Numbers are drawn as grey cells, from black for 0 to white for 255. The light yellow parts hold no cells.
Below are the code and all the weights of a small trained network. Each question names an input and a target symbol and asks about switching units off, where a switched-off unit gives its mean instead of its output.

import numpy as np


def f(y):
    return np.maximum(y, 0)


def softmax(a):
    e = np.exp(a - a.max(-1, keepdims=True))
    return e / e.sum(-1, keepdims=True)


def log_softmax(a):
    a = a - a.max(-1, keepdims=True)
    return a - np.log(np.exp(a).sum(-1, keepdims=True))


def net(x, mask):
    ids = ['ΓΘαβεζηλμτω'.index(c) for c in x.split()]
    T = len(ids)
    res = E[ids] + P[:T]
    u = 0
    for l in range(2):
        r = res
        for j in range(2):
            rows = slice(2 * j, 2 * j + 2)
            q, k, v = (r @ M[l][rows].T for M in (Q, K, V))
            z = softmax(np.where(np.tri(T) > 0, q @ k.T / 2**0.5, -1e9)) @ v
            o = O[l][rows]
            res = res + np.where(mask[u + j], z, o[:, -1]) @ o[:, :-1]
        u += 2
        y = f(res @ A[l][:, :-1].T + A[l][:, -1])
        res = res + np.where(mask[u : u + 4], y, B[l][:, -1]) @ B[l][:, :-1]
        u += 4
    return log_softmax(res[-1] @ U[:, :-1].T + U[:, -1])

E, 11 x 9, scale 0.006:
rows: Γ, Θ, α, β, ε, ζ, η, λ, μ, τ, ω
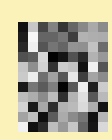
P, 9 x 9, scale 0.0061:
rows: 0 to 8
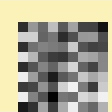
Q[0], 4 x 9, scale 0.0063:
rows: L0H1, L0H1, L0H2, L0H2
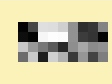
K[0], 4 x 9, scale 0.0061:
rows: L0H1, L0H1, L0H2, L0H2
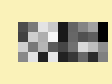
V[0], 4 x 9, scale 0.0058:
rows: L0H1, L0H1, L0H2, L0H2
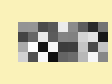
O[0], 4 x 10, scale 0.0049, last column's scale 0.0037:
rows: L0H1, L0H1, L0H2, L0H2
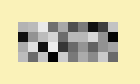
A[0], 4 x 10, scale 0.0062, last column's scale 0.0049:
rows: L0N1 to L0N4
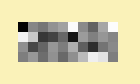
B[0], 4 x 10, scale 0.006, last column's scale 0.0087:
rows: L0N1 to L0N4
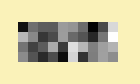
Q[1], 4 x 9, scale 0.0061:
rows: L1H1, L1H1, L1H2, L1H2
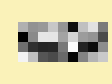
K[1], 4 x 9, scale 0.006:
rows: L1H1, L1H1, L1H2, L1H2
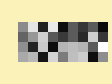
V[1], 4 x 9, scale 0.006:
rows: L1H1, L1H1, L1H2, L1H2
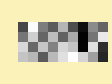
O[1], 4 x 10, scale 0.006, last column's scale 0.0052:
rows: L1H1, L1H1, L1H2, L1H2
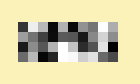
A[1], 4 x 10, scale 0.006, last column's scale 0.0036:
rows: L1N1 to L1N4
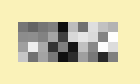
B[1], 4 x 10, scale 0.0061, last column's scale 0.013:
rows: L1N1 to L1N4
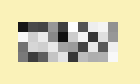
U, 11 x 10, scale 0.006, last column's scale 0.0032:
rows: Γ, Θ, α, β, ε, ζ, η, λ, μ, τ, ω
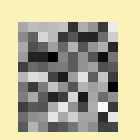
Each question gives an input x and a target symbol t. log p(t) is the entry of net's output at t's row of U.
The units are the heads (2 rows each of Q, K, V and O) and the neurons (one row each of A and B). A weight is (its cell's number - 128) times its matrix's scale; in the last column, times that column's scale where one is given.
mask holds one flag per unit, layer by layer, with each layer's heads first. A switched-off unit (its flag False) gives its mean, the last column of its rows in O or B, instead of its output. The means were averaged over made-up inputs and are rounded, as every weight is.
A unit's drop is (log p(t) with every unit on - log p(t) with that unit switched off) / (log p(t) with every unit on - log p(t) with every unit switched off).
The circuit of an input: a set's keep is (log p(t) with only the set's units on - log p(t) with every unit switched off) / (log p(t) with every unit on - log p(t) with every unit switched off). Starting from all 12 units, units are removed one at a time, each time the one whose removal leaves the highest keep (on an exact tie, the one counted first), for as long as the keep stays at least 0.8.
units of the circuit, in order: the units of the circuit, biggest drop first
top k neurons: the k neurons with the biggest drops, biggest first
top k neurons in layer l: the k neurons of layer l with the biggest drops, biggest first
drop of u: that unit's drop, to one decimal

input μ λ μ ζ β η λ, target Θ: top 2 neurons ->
L0N1; L1N4
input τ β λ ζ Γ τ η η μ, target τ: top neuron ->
L0N2
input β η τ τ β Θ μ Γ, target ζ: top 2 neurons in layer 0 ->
L0N4; L0N1
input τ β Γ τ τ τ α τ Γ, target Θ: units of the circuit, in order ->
L1H2; L0H2
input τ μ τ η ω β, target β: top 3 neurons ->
L0N3; L0N2; L1N3
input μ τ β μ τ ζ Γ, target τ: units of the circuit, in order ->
L0H2; L1H1
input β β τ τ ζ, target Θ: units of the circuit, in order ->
L1H2; L0H2
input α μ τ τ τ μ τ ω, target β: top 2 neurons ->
L1N3; L0N2
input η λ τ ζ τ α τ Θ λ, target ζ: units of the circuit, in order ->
L1N2; L0N2; L1H2
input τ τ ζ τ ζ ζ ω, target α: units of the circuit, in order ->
L0N3; L1H1; L1N1
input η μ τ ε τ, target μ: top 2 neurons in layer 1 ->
L1N3; L1N2
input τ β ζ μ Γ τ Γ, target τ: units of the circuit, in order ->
L1H1; L0H2
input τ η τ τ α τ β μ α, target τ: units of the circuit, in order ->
L0H2; L1H1
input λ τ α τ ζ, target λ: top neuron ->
L1N4
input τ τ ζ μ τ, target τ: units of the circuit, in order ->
L1H1; L0H2
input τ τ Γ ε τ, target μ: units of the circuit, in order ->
L1H2; L0H2
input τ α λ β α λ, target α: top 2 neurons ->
L0N4; L1N1
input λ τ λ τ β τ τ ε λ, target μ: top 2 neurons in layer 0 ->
L0N1; L0N3
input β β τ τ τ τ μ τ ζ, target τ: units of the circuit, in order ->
L1H1; L0H2
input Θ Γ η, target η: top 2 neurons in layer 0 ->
L0N2; L0N1
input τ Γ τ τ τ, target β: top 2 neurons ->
L0N3; L1N3
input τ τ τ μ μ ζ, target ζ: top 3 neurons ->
L1N2; L0N1; L0N4
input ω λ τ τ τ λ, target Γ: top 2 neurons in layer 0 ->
L0N2; L0N3
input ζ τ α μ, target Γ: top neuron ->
L0N1
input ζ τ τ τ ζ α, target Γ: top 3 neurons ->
L1N3; L0N2; L1N4
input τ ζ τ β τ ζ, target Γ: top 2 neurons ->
L1N3; L0N1
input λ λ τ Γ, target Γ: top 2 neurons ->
L1N3; L1N4
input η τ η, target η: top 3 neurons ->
L1N4; L0N2; L1N1
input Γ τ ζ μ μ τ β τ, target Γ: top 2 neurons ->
L1N3; L0N2
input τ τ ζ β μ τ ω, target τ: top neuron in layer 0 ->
L0N2
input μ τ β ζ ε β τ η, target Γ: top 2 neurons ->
L1N3; L1N4
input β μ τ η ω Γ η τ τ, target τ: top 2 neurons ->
L0N2; L0N1
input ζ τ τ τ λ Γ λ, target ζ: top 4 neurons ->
L1N2; L0N2; L0N3; L1N3
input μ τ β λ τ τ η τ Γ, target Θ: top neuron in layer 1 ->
L1N4
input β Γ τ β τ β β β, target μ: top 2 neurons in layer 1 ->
L1N1; L1N4
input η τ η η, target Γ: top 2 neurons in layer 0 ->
L0N2; L0N3
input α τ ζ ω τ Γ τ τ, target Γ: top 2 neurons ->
L1N3; L1N4
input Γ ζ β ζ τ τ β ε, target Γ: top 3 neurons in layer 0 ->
L0N1; L0N3; L0N2
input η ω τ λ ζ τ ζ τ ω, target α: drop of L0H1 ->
0.1
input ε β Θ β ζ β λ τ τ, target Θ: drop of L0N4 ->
0.1
